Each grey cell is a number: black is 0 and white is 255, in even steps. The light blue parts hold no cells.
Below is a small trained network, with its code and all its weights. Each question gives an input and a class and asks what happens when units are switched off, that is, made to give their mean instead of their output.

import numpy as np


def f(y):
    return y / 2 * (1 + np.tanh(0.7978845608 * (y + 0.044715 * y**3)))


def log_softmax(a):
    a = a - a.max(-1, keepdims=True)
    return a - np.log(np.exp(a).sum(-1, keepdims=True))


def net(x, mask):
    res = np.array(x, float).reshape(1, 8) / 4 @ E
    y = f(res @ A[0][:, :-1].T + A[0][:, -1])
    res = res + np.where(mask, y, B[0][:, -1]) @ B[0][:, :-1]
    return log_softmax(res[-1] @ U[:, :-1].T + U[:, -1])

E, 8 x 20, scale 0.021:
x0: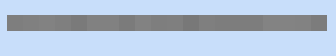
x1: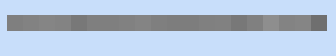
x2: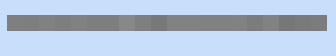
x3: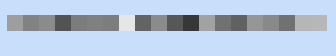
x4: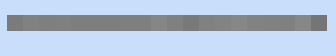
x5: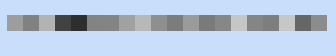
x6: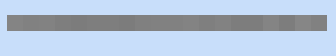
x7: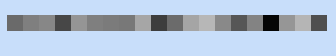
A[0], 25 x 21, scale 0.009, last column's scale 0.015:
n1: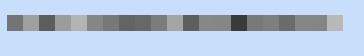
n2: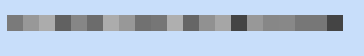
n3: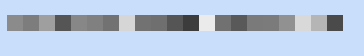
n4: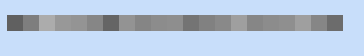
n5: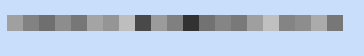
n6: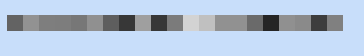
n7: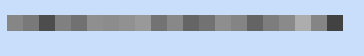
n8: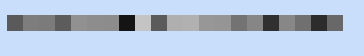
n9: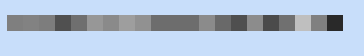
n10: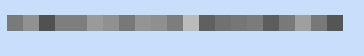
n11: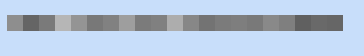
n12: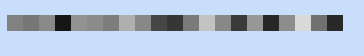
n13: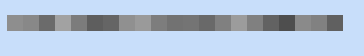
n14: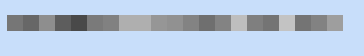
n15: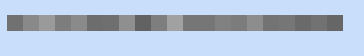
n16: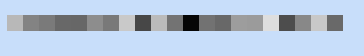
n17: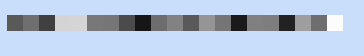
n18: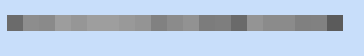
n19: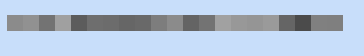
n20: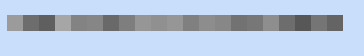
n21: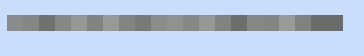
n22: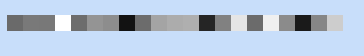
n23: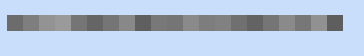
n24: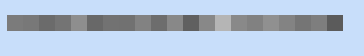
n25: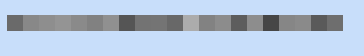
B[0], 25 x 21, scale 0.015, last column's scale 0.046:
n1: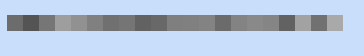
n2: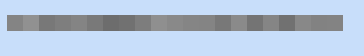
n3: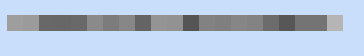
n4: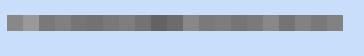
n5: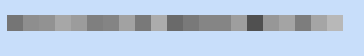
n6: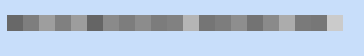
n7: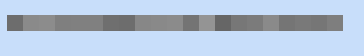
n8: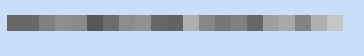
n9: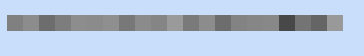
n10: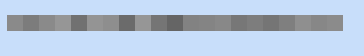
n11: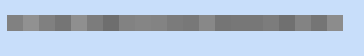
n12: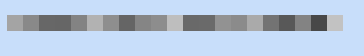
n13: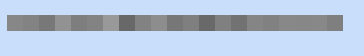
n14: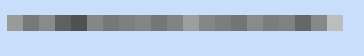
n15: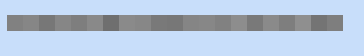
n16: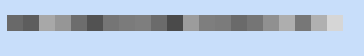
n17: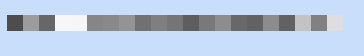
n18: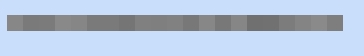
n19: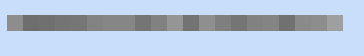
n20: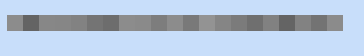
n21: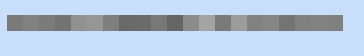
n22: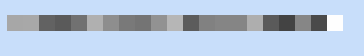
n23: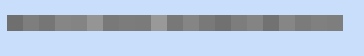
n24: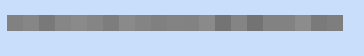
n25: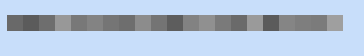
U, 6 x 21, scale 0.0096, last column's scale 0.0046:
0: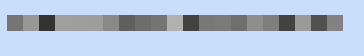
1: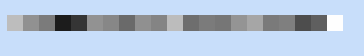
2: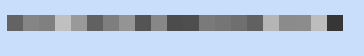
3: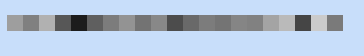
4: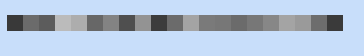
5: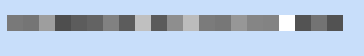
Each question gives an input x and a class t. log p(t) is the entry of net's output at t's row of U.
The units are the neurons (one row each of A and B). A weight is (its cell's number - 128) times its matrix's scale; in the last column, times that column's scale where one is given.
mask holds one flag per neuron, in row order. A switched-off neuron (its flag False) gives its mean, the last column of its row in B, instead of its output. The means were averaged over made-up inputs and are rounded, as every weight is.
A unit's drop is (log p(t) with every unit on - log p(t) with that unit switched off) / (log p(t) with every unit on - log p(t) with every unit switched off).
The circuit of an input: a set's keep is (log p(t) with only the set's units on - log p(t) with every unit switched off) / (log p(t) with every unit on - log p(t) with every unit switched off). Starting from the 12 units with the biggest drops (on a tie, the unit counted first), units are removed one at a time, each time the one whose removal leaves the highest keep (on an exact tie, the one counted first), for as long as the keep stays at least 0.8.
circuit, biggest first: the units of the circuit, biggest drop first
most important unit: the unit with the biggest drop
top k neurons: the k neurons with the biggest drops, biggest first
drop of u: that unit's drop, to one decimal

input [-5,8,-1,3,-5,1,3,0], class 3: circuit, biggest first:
n17, n22
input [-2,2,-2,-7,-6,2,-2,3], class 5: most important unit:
n17
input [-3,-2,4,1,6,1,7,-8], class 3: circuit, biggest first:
n16, n17
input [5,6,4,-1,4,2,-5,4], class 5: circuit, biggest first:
n17, n22
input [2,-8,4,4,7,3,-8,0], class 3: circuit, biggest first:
n22, n17
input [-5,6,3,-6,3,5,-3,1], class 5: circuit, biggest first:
n8, n17
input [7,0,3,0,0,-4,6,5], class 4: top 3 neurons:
n22, n8, n6
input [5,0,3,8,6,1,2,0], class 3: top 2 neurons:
n17, n22
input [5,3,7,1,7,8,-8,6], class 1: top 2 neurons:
n12, n16
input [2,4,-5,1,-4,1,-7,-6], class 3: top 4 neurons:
n17, n16, n12, n5
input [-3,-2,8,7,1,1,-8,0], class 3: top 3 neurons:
n17, n22, n16
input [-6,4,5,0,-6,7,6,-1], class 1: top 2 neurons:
n16, n8
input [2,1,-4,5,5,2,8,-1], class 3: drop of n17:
0.6
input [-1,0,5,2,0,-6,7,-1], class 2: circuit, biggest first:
n22
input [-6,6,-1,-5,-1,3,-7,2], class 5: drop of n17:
0.5
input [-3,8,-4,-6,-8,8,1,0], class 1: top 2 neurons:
n22, n16
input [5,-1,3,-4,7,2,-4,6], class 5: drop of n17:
0.6
